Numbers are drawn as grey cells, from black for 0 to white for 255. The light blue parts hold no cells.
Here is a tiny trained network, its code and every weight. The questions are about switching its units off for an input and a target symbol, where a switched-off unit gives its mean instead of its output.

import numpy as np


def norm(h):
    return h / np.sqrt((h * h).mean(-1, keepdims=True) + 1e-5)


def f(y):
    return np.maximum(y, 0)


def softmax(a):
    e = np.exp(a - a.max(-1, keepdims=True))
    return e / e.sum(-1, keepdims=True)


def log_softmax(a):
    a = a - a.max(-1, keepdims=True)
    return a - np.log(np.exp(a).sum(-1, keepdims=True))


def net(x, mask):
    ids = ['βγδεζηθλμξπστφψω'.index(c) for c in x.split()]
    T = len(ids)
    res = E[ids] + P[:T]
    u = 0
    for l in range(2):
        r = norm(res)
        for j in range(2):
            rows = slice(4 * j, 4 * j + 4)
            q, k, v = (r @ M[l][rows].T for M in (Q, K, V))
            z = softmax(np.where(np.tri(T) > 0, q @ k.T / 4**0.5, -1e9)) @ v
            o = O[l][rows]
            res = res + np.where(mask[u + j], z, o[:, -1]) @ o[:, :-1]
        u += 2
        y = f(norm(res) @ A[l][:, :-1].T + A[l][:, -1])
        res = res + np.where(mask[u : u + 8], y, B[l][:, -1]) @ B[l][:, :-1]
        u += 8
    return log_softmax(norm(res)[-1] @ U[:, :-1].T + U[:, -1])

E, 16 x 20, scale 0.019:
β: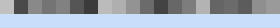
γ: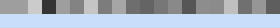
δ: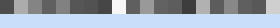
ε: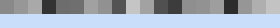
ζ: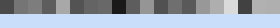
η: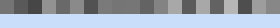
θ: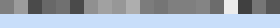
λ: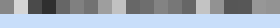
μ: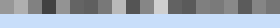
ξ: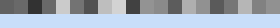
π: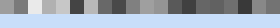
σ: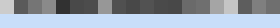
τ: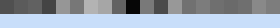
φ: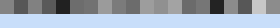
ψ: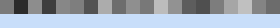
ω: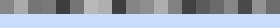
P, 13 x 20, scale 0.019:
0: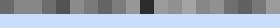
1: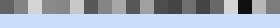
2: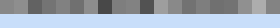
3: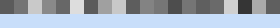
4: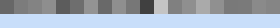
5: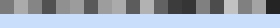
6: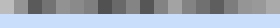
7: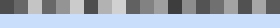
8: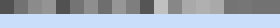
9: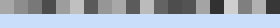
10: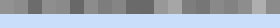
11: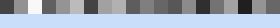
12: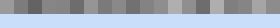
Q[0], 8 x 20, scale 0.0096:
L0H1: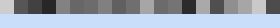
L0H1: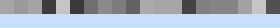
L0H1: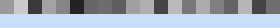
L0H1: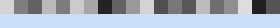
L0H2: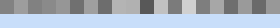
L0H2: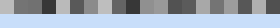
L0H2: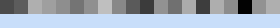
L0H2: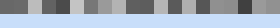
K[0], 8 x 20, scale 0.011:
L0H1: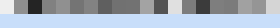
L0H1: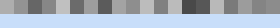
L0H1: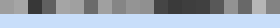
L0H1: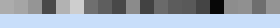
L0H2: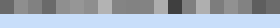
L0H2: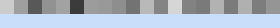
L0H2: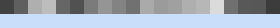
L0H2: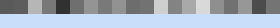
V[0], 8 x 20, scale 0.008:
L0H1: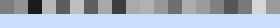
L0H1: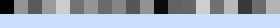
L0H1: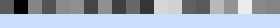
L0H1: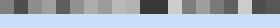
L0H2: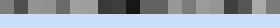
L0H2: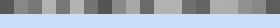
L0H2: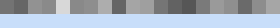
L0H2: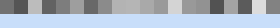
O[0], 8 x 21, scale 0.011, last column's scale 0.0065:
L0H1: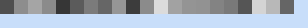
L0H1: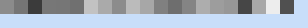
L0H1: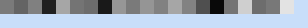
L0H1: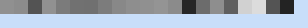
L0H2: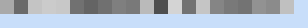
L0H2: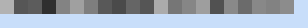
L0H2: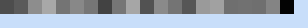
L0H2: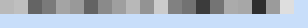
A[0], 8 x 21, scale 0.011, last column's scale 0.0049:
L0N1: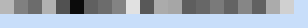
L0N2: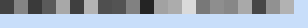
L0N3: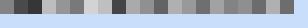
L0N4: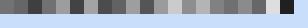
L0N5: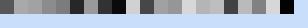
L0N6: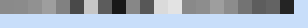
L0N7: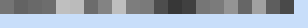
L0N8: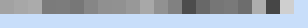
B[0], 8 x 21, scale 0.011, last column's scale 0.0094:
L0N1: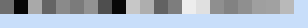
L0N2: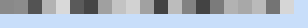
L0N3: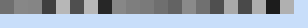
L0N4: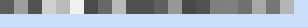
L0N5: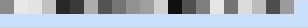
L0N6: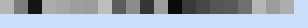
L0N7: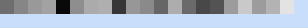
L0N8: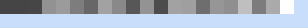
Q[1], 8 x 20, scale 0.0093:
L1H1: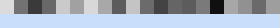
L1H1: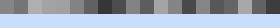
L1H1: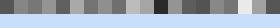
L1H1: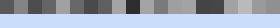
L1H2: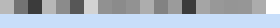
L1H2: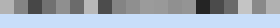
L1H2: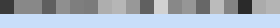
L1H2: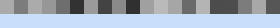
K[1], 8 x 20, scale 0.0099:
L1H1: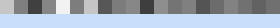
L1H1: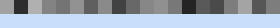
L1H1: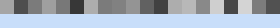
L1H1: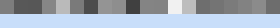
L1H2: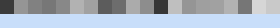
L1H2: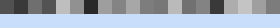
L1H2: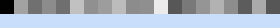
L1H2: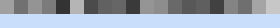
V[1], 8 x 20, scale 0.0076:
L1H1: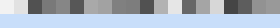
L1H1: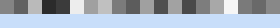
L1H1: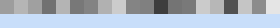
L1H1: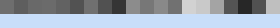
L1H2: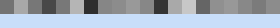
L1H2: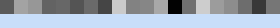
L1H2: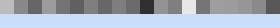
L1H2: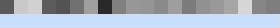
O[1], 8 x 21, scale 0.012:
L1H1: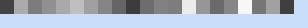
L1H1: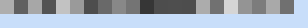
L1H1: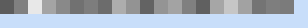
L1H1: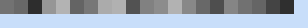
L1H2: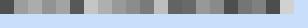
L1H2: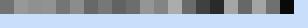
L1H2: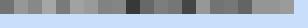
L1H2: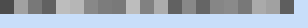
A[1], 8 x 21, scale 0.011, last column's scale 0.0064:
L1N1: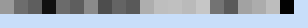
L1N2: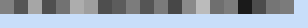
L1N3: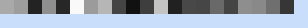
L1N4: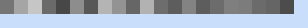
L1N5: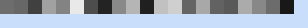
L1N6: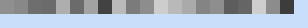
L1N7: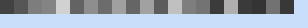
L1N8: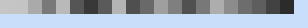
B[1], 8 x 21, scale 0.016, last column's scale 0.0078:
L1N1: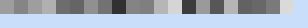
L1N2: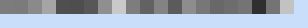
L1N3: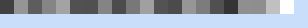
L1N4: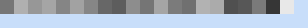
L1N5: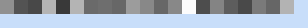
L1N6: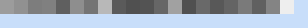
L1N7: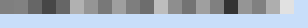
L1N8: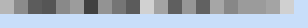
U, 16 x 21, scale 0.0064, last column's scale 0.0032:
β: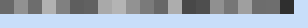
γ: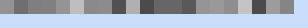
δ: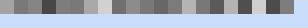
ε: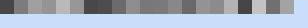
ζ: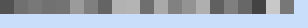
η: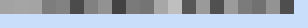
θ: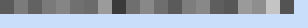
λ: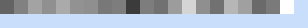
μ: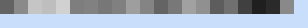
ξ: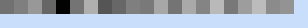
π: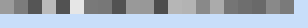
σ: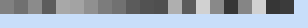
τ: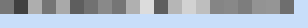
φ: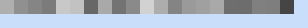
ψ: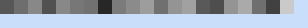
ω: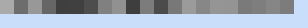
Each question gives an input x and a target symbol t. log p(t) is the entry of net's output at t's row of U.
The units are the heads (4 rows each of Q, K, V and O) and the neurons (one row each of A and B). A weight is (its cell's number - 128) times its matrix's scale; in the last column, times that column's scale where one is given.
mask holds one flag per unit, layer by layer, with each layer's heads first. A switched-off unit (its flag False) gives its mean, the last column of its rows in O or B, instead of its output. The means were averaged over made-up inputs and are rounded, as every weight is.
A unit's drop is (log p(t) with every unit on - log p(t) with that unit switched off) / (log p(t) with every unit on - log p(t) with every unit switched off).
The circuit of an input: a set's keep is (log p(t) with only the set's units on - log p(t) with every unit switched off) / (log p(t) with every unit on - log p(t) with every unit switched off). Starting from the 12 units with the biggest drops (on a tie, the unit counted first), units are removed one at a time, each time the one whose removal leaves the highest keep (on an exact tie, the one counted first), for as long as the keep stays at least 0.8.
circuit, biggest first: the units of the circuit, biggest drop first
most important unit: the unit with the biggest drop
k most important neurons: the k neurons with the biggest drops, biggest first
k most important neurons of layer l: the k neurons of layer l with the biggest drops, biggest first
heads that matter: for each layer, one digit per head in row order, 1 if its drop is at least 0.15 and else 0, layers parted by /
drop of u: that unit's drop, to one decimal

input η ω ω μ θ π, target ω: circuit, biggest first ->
L0H1; L0N6; L1H2
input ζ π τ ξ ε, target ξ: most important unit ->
L0N5
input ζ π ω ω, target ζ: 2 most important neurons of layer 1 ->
L1N7; L1N2
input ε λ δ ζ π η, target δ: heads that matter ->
10 / 00
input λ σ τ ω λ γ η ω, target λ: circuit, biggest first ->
L1H1; L0H1
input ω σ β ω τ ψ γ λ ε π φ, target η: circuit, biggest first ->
L0H1; L1N1
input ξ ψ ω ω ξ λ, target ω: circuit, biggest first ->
L0H1; L0N6; L1H2
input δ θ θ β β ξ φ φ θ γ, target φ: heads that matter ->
11 / 00
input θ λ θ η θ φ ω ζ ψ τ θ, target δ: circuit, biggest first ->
L0H1; L0N3
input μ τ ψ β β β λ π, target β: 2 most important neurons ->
L0N1; L0N8
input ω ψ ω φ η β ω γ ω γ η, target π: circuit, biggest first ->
L0N4; L1N5
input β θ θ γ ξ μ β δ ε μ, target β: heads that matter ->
10 / 10
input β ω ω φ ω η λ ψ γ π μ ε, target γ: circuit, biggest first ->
L0H1; L1H1
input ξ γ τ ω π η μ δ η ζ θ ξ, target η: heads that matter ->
11 / 00
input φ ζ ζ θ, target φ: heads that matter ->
01 / 00
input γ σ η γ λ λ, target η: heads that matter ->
10 / 00
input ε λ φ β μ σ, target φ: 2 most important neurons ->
L1N8; L1N4
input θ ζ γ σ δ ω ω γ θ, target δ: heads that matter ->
11 / 00
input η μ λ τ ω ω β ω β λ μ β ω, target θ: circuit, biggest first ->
L0N6; L1N3
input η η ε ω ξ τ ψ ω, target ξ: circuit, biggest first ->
L1H1; L0N2
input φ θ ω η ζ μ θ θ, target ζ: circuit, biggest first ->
L0H1; L1N7
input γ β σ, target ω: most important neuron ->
L1N2
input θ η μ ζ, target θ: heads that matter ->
11 / 00
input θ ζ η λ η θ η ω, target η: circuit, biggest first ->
L0H1; L1N1; L0H2
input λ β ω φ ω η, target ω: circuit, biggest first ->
L0H1; L0N6; L1H2
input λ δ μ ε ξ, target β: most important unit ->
L0N2
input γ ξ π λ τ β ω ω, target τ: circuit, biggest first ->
L0H2; L0H1
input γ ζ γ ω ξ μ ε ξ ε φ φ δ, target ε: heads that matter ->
10 / 01
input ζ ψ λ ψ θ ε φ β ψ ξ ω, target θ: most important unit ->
L1N3
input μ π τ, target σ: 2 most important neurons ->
L0N4; L0N3
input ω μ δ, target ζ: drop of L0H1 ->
1.1
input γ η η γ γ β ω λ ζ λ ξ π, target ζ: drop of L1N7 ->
0.3
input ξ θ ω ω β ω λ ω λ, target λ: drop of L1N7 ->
0.0
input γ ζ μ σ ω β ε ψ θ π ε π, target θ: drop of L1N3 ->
0.4
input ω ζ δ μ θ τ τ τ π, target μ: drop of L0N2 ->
0.1
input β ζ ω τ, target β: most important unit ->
L0N1
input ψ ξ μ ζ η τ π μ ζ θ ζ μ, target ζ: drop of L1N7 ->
0.2
